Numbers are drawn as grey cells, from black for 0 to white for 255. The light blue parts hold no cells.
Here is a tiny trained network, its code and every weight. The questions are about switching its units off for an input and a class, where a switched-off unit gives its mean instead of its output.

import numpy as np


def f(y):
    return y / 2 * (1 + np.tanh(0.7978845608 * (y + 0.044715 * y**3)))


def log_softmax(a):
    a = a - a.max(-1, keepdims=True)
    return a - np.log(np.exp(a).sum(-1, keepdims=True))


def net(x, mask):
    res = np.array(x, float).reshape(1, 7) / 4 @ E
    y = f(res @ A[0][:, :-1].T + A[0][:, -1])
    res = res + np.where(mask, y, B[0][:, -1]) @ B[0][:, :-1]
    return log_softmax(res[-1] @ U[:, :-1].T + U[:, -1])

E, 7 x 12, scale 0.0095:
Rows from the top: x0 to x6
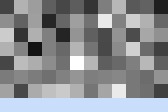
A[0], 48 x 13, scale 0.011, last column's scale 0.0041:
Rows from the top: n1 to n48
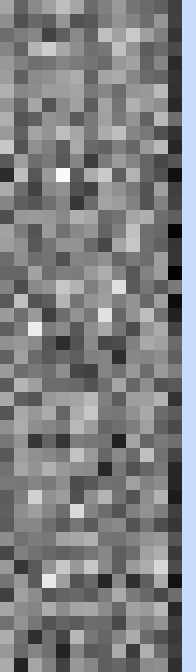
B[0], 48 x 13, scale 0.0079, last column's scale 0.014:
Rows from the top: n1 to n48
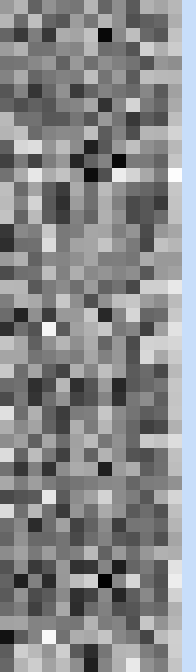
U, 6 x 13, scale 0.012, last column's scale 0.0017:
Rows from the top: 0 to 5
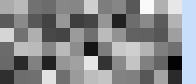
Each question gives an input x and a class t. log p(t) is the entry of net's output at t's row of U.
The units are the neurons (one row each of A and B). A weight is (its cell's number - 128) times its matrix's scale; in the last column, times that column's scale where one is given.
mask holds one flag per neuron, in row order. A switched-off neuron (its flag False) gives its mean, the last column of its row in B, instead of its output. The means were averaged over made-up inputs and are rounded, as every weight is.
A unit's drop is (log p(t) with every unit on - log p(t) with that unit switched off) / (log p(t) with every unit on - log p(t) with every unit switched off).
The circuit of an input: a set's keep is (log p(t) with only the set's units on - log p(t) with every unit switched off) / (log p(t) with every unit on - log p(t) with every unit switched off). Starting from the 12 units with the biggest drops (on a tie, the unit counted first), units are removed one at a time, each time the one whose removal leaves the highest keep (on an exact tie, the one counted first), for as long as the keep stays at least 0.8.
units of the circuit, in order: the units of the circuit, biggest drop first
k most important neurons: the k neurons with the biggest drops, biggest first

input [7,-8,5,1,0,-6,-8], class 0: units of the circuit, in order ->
[n25]
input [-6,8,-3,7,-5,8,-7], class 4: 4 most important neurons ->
[n3, n23, n8, n21]
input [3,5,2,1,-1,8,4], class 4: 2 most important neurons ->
[n3, n23]
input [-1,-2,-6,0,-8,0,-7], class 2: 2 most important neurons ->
[n15, n14]
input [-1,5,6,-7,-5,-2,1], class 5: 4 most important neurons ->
[n24, n36, n13, n20]
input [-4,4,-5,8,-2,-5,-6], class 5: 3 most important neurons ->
[n46, n18, n17]
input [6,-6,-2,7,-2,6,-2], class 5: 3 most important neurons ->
[n46, n18, n41]
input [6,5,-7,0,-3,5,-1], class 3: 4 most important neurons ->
[n13, n22, n41, n29]
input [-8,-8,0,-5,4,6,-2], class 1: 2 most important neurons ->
[n41, n29]
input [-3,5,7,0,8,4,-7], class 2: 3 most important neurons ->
[n37, n33, n31]
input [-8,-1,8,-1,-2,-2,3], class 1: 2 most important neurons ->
[n41, n13]
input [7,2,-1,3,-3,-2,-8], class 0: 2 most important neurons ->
[n32, n25]
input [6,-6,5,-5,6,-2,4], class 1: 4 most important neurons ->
[n28, n38, n43, n47]
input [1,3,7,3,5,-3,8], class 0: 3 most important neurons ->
[n21, n10, n13]
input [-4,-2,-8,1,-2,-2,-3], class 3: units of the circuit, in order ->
[n13]
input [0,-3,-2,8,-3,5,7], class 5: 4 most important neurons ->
[n18, n46, n17, n25]
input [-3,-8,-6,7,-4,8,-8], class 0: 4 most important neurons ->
[n32, n26, n45, n23]
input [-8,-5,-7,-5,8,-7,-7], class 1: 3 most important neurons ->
[n41, n29, n44]
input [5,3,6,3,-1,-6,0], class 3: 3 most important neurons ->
[n47, n48, n41]
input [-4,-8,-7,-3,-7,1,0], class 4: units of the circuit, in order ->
[n42]
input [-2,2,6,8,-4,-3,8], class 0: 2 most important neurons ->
[n21, n10]
